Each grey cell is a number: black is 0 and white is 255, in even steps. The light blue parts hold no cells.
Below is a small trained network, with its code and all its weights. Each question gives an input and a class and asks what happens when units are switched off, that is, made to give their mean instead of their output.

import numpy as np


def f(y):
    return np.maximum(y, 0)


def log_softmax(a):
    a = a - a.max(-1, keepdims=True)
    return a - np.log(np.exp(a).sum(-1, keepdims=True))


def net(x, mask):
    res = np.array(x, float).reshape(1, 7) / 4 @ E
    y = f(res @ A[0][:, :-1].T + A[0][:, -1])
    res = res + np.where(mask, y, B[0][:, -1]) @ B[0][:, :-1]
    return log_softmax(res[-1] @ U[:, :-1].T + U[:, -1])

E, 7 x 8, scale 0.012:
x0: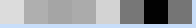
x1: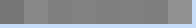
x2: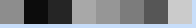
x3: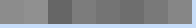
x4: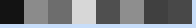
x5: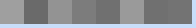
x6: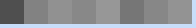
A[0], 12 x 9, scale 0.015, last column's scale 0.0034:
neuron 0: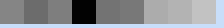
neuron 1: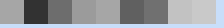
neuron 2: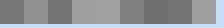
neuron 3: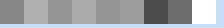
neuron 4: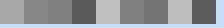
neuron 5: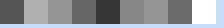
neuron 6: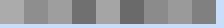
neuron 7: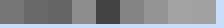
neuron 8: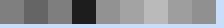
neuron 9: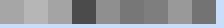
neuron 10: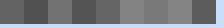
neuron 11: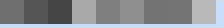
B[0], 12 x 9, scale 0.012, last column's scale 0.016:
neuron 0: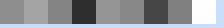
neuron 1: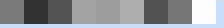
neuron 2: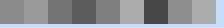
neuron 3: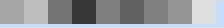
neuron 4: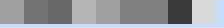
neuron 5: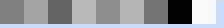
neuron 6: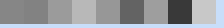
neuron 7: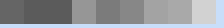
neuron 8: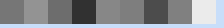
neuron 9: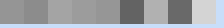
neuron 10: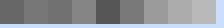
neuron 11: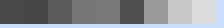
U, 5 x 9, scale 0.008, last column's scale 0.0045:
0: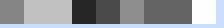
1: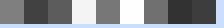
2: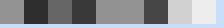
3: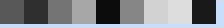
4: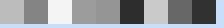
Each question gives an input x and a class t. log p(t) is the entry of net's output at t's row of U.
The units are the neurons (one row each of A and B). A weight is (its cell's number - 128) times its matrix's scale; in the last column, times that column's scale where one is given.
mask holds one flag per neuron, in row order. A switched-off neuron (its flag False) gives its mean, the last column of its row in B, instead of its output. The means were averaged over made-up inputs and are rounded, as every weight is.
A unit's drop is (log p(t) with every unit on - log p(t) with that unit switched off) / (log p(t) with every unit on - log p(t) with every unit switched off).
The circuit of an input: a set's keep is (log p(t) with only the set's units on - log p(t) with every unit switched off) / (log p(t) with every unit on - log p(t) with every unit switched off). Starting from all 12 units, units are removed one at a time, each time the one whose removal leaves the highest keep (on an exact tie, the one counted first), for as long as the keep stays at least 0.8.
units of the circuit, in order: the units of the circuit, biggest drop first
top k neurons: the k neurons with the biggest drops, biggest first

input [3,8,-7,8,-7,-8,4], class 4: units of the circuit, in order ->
[neuron 9]
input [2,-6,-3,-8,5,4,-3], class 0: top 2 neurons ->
[neuron 3; neuron 1]
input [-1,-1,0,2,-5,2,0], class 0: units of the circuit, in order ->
[neuron 11; neuron 0]
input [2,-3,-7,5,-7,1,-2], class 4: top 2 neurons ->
[neuron 9; neuron 6]
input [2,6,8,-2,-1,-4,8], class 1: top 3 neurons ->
[neuron 1; neuron 4; neuron 0]
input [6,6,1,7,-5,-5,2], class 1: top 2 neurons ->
[neuron 1; neuron 4]
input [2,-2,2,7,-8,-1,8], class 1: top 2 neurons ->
[neuron 4; neuron 1]
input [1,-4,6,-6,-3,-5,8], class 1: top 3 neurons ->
[neuron 1; neuron 4; neuron 3]
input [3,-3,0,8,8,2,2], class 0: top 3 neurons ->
[neuron 1; neuron 3; neuron 7]
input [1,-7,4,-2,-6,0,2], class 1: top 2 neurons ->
[neuron 4; neuron 1]
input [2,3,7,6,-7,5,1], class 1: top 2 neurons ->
[neuron 4; neuron 1]
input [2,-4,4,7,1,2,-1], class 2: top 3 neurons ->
[neuron 5; neuron 6; neuron 11]
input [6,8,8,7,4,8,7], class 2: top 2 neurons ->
[neuron 5; neuron 11]
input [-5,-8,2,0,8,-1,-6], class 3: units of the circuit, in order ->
[neuron 11]
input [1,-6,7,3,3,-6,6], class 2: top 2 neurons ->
[neuron 5; neuron 1]
